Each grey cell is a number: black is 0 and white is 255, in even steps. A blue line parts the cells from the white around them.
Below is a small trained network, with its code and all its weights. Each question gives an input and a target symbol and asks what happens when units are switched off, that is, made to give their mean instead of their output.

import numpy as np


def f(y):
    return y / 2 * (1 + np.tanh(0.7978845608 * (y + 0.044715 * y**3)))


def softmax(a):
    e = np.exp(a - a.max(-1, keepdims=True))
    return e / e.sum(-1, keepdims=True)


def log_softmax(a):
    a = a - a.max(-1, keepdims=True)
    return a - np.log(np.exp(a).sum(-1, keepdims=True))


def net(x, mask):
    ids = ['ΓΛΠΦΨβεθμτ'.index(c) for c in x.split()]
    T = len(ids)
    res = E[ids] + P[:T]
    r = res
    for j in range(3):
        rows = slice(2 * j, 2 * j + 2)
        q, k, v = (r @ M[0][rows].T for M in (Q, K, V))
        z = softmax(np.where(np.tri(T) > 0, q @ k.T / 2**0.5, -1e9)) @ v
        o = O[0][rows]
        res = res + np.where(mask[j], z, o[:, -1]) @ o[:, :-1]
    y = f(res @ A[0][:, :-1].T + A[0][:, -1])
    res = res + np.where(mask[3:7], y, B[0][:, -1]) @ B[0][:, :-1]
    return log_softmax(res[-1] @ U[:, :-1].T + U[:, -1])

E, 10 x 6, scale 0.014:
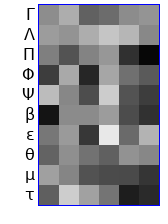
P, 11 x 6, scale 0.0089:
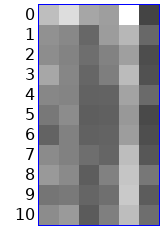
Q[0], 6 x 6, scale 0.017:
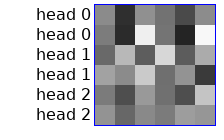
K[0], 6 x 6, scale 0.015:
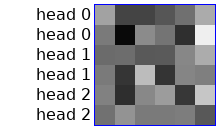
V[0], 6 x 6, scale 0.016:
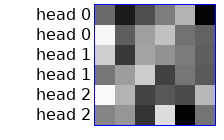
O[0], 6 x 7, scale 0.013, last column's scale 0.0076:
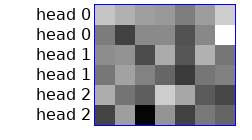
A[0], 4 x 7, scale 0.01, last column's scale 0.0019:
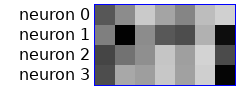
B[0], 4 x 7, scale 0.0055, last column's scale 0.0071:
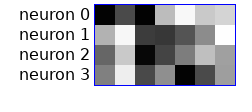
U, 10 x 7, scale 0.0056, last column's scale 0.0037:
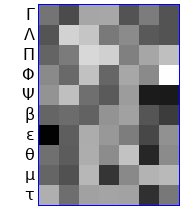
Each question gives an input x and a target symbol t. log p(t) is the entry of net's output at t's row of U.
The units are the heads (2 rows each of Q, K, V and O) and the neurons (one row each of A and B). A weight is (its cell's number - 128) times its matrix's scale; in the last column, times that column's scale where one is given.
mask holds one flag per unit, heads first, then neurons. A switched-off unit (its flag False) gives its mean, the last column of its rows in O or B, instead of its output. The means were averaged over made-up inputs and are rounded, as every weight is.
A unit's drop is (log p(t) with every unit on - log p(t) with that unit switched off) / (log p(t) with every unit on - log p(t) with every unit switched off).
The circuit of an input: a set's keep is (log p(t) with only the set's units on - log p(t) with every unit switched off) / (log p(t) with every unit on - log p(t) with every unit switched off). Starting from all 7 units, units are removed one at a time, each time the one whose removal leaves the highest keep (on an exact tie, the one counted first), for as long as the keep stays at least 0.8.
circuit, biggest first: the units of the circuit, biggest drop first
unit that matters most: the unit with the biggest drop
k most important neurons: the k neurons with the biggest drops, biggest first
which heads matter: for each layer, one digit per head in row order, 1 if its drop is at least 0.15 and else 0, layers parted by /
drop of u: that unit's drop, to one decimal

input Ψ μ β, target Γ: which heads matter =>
101
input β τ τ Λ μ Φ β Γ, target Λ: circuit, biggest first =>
(head 0; head 2)
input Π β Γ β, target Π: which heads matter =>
100
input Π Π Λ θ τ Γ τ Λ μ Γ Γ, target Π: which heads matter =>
100
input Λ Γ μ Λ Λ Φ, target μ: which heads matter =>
101
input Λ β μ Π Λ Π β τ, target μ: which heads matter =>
101
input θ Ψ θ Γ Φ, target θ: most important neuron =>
(neuron 1)
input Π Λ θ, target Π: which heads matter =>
110
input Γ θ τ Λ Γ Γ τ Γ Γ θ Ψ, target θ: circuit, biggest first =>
(head 2; head 0; head 1)
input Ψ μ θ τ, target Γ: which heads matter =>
101
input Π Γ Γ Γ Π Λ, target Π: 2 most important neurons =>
(neuron 1; neuron 0)
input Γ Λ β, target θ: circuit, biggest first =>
(head 2; head 0)
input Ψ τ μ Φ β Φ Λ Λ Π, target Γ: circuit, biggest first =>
(head 0; head 2)
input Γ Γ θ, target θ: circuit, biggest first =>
(head 2; head 0; head 1)
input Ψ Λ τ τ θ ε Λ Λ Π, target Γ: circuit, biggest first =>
(head 0)
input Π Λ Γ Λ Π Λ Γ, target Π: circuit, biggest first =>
(head 0; head 1)
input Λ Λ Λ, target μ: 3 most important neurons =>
(neuron 1; neuron 2; neuron 0)
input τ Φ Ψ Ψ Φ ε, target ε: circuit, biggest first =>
(head 2; head 0)
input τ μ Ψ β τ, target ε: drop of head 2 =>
0.4
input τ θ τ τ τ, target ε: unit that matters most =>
head 0
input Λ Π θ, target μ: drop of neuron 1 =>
0.2
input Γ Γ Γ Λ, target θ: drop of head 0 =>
0.3
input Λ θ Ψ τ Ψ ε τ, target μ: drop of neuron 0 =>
0.0
